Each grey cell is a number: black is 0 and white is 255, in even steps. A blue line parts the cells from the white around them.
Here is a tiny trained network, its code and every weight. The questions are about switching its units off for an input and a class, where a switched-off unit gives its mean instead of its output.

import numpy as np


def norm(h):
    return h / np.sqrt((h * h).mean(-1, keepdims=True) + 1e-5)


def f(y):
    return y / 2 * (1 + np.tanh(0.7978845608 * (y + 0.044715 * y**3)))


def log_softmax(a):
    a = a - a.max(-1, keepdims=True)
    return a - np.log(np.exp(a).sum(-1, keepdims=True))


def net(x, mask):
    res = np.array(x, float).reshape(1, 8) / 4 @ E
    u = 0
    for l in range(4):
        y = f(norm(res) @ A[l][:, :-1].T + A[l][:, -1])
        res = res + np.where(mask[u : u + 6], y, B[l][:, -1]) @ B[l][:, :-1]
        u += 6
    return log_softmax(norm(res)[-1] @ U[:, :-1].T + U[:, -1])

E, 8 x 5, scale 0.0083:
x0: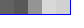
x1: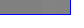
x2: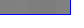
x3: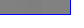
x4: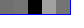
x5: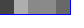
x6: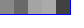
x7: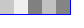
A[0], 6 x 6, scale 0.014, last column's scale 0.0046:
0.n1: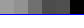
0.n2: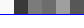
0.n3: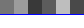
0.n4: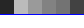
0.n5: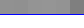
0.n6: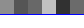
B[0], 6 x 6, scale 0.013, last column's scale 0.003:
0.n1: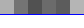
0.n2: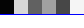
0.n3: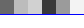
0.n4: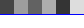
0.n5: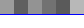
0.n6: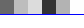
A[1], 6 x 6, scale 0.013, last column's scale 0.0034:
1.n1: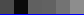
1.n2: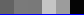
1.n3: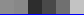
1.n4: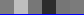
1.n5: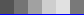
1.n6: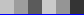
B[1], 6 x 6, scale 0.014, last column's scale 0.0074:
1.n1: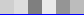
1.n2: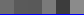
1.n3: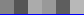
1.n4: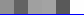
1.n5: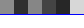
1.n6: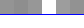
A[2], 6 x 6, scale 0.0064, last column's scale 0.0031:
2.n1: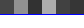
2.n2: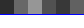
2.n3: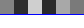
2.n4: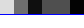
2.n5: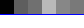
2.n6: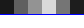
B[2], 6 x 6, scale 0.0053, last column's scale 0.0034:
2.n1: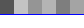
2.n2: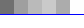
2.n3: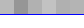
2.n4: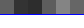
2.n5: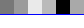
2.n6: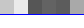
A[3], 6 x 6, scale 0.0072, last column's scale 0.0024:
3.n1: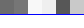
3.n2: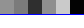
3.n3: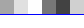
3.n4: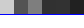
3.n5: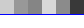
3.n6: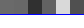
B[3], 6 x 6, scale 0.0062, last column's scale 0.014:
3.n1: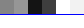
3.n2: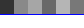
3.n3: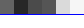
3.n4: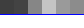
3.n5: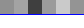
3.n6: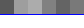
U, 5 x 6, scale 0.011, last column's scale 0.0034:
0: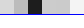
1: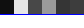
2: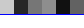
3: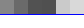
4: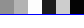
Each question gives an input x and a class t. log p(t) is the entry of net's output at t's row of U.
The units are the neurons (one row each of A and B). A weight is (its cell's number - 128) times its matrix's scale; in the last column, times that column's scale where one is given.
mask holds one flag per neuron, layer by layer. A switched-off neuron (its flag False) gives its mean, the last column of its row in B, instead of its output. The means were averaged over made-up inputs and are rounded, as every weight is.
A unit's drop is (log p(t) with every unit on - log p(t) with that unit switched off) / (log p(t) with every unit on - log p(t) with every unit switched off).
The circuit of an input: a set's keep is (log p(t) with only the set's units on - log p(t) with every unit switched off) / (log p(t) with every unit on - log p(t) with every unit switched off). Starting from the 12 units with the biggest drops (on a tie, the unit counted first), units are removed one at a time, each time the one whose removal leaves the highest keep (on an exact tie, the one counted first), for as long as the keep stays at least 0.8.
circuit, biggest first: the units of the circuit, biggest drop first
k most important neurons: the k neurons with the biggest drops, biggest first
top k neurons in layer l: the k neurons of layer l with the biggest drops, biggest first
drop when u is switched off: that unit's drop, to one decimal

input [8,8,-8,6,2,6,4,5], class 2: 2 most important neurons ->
1.n5; 0.n2
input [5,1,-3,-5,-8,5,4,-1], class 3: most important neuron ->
1.n4
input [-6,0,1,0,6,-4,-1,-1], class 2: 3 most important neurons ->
0.n1; 1.n4; 1.n3
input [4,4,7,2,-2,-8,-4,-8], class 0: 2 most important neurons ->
1.n1; 0.n6
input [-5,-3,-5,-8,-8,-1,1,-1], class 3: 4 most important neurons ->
1.n5; 0.n6; 0.n3; 3.n3
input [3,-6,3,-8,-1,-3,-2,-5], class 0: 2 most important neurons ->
1.n1; 0.n6
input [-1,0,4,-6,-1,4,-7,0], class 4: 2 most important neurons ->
0.n3; 0.n2
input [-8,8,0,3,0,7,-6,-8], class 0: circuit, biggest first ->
1.n1; 0.n6
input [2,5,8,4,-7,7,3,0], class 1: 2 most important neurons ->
0.n4; 0.n6
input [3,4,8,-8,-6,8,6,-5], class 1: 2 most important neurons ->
0.n4; 0.n6
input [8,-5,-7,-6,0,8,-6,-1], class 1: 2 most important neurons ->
0.n4; 1.n4
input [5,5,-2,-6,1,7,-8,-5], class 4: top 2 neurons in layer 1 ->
1.n5; 1.n6
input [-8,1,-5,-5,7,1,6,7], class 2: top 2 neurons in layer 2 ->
2.n2; 2.n3
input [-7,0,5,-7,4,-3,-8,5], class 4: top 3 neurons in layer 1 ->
1.n5; 1.n2; 1.n1
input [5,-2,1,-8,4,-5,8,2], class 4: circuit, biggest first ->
0.n6
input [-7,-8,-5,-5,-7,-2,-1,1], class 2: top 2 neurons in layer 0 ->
0.n1; 0.n6
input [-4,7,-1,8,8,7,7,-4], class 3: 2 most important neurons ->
0.n6; 0.n2
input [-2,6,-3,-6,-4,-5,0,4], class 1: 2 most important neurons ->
0.n2; 1.n1
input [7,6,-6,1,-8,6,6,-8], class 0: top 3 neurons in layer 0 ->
0.n6; 0.n3; 0.n2
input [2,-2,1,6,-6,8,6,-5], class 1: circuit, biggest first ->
0.n4
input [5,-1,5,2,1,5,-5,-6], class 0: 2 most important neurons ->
1.n1; 0.n2
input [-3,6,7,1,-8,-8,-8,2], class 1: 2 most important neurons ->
0.n2; 0.n6
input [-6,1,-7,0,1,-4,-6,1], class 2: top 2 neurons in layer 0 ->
0.n1; 0.n6
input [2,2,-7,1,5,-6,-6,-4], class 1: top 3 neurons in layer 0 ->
0.n2; 0.n6; 0.n5
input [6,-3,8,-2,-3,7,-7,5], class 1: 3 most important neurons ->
0.n4; 0.n6; 1.n2
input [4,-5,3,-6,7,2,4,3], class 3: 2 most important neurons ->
0.n6; 0.n3
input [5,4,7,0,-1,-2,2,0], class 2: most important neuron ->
1.n5
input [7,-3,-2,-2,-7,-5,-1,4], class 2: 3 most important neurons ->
1.n5; 0.n6; 0.n3
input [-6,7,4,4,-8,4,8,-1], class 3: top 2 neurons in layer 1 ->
1.n5; 1.n3
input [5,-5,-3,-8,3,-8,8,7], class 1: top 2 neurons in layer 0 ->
0.n2; 0.n3
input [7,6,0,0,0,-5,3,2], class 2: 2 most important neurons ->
1.n5; 0.n4
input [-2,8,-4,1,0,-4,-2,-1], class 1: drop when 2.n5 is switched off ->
0.0
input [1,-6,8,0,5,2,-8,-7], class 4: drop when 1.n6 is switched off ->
0.1
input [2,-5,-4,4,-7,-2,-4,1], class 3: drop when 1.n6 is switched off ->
-0.1
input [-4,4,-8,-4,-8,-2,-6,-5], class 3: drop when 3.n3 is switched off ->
0.2
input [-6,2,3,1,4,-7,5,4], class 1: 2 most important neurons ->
0.n2; 1.n5
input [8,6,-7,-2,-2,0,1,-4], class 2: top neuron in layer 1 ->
1.n5
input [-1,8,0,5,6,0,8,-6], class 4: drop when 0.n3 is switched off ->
-0.1
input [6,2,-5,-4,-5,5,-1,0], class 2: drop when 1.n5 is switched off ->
0.6
